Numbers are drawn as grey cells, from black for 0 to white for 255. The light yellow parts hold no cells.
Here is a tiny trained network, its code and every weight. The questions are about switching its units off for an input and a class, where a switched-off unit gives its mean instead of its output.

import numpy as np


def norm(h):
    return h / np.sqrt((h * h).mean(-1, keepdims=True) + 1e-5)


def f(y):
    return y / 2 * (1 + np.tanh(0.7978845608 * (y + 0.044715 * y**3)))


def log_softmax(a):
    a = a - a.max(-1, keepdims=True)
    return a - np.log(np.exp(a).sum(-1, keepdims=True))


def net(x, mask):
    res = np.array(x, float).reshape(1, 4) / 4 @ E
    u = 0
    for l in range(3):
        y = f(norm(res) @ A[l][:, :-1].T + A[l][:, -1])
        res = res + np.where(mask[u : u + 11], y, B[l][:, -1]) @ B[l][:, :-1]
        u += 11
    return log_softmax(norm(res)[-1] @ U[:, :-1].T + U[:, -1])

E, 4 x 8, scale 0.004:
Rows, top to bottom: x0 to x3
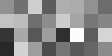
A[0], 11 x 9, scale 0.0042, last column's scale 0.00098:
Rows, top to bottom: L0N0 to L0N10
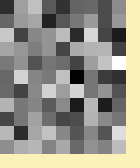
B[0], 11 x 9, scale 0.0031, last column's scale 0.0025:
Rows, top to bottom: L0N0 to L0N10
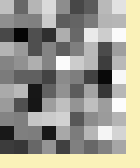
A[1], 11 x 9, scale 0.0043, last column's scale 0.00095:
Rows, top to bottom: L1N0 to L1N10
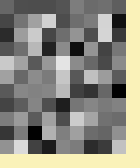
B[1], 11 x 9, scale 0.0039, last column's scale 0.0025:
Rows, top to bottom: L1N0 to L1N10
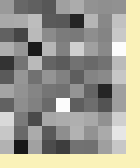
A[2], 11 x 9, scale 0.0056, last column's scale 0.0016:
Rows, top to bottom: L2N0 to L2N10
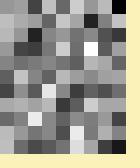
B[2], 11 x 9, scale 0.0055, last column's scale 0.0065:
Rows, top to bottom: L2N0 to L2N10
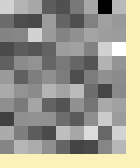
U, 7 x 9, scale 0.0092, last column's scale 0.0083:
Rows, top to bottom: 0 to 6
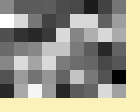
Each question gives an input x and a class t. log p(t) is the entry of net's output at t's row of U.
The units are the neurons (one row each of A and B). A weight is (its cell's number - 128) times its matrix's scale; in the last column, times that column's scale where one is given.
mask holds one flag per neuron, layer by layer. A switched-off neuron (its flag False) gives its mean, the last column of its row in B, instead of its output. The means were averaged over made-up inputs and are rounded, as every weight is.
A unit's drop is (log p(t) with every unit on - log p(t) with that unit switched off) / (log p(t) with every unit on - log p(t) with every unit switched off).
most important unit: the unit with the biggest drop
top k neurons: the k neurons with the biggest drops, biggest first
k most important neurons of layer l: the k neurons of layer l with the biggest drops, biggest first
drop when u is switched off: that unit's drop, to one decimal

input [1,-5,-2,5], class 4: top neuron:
(L2N6)
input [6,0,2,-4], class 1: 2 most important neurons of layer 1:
(L1N7, L1N2)
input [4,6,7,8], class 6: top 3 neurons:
(L1N3, L1N2, L0N7)
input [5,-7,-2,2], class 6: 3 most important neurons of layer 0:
(L0N0, L0N1, L0N8)
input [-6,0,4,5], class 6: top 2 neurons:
(L1N3, L0N7)
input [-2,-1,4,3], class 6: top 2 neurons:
(L1N3, L0N7)
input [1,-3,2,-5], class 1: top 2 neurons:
(L0N2, L2N0)
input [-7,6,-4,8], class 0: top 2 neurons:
(L1N10, L0N5)
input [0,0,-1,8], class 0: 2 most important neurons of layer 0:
(L0N5, L0N2)
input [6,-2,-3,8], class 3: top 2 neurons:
(L0N5, L1N3)
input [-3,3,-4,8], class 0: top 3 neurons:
(L0N5, L1N10, L2N9)
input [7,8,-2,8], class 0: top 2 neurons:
(L0N5, L2N3)
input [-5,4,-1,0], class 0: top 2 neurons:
(L1N4, L2N3)
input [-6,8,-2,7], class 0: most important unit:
L1N10
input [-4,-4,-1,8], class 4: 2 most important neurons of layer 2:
(L2N6, L2N3)
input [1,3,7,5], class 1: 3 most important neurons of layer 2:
(L2N9, L2N3, L2N0)
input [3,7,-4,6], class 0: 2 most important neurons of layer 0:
(L0N5, L0N9)
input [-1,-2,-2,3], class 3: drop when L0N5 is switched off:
0.2
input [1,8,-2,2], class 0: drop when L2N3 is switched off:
0.3
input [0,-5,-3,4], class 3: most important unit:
L2N6
